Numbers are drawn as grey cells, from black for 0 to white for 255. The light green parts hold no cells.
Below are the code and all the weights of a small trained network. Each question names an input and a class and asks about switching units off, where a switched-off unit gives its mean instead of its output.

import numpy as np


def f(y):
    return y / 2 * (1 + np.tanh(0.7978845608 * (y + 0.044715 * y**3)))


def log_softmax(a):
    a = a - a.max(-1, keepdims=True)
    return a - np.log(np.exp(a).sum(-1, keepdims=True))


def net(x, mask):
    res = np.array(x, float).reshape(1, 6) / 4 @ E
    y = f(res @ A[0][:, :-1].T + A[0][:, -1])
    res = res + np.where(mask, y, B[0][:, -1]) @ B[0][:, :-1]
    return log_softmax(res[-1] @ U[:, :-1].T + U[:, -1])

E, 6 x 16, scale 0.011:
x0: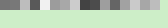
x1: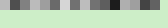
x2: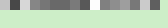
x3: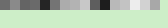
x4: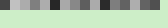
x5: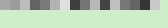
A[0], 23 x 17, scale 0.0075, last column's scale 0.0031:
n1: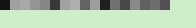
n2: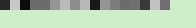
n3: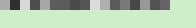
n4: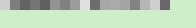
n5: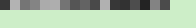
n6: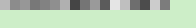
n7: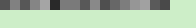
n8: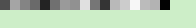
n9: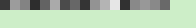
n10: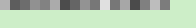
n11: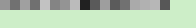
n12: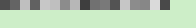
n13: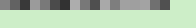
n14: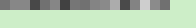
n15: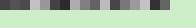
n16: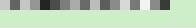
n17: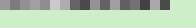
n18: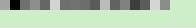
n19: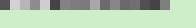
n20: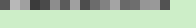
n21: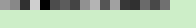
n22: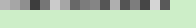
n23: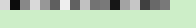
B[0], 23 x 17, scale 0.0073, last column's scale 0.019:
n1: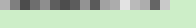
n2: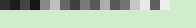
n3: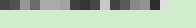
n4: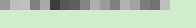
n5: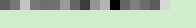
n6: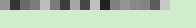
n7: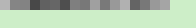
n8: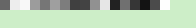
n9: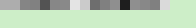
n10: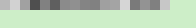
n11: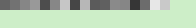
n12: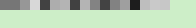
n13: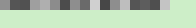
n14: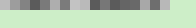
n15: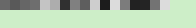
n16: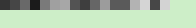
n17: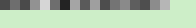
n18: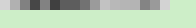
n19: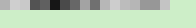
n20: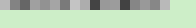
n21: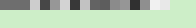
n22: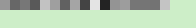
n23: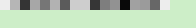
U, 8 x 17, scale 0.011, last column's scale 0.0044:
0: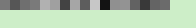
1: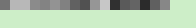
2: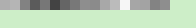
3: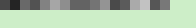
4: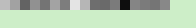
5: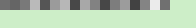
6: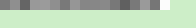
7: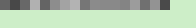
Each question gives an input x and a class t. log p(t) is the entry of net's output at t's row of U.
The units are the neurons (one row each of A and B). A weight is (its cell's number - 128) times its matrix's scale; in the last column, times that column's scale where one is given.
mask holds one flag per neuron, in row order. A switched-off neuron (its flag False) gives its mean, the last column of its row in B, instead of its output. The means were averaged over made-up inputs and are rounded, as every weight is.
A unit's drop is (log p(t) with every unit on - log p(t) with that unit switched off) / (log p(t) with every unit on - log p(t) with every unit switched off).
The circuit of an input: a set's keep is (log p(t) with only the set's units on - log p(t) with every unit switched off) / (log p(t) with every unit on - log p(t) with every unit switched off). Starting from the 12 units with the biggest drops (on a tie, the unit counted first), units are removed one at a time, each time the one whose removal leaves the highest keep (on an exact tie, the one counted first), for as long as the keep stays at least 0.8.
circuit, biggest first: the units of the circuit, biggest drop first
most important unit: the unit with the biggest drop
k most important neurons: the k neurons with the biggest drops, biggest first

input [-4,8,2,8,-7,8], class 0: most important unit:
n6
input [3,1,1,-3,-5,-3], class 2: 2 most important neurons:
[n8, n18]
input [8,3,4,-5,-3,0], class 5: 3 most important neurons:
[n12, n11, n8]
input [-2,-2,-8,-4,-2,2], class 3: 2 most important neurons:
[n2, n8]
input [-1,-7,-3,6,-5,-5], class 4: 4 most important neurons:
[n9, n20, n14, n5]
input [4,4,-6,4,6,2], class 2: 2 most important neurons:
[n1, n3]
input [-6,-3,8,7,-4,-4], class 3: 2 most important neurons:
[n16, n5]
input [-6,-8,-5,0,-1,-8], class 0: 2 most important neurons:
[n15, n13]
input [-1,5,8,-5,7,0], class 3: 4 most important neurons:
[n3, n8, n18, n10]
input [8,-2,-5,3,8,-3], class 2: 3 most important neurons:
[n1, n21, n19]
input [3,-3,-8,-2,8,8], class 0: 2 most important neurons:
[n22, n17]
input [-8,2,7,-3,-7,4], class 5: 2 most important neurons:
[n21, n2]
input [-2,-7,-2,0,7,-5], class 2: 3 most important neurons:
[n1, n23, n19]
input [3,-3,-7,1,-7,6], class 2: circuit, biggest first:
[n18]
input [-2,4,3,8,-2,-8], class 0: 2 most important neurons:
[n15, n13]
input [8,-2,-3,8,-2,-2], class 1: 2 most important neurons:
[n8, n21]
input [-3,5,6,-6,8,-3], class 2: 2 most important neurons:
[n19, n8]
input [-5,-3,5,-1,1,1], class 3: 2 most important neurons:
[n3, n16]
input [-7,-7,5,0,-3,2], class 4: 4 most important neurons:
[n9, n14, n12, n11]
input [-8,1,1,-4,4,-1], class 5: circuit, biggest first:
[n21]
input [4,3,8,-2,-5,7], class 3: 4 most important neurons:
[n3, n16, n15, n13]
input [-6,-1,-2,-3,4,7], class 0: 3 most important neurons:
[n6, n22, n17]
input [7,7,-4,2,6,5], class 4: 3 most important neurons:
[n23, n21, n18]
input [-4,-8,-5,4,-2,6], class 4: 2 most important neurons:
[n9, n20]
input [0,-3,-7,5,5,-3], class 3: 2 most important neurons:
[n2, n1]
